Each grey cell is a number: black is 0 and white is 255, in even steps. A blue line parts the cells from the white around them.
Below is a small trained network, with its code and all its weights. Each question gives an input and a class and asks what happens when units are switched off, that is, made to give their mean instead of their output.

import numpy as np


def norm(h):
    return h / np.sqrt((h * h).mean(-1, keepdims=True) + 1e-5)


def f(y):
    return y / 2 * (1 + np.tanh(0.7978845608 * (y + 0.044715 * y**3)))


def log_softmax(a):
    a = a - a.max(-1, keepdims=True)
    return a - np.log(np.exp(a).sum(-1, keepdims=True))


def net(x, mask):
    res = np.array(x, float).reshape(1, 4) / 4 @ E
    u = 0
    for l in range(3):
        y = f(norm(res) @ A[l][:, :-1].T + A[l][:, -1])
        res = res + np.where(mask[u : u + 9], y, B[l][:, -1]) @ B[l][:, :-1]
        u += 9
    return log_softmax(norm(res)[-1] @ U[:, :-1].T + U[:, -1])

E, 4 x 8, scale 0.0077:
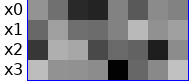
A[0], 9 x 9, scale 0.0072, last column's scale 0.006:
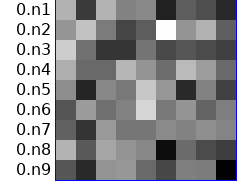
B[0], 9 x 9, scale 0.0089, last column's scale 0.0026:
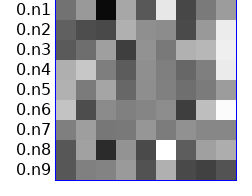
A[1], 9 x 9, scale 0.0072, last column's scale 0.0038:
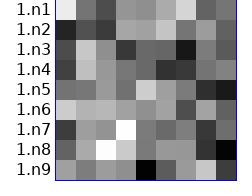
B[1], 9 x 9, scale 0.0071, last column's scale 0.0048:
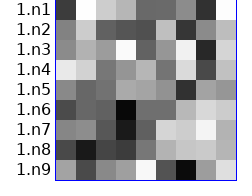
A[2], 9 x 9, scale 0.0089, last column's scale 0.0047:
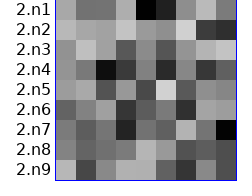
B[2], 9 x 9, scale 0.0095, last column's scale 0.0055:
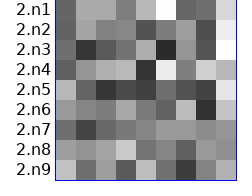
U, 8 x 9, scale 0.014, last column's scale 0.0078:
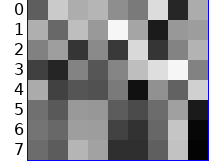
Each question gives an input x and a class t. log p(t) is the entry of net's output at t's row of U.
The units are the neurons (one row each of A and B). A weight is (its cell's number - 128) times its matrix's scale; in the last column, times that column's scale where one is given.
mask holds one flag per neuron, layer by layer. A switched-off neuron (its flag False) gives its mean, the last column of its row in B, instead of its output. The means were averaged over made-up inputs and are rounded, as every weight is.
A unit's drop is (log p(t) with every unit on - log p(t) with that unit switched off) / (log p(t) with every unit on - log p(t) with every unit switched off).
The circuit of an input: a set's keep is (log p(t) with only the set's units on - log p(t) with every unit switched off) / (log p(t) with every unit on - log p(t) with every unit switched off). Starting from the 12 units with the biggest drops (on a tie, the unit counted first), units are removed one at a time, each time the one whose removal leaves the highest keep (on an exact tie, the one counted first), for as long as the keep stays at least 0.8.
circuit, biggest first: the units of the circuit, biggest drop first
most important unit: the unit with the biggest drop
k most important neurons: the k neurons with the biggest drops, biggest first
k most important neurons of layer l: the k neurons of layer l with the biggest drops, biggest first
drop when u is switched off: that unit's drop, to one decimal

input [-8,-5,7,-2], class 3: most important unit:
1.n8
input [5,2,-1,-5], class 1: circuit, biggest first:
(0.n6; 2.n8)
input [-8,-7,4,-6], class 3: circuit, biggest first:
(1.n7; 1.n8)
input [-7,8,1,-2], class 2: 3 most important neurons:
(1.n2; 0.n2; 2.n5)
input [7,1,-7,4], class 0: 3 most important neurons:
(1.n1; 1.n6; 1.n8)
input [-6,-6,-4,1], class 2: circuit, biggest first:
(0.n8; 2.n5)
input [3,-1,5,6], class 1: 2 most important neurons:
(1.n9; 1.n1)
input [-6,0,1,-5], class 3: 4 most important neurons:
(1.n8; 1.n6; 1.n9; 0.n2)
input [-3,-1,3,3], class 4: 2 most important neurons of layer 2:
(2.n3; 2.n4)
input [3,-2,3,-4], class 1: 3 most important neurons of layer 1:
(1.n1; 1.n6; 1.n7)
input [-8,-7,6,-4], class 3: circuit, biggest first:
(1.n8; 1.n7)
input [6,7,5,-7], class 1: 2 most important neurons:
(0.n8; 0.n1)
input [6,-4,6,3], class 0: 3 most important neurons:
(1.n3; 1.n4; 1.n6)
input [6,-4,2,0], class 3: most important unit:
0.n3
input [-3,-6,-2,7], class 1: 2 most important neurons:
(1.n9; 2.n1)
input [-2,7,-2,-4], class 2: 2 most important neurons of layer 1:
(1.n2; 1.n9)
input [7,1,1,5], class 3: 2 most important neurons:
(0.n3; 2.n4)
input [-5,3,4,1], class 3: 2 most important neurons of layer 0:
(0.n4; 0.n3)
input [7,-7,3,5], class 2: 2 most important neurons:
(0.n1; 0.n8)
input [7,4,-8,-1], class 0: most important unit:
1.n1
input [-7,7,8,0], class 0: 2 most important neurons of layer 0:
(0.n8; 0.n1)
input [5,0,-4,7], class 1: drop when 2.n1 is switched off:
0.2
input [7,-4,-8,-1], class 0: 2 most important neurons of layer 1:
(1.n1; 1.n6)
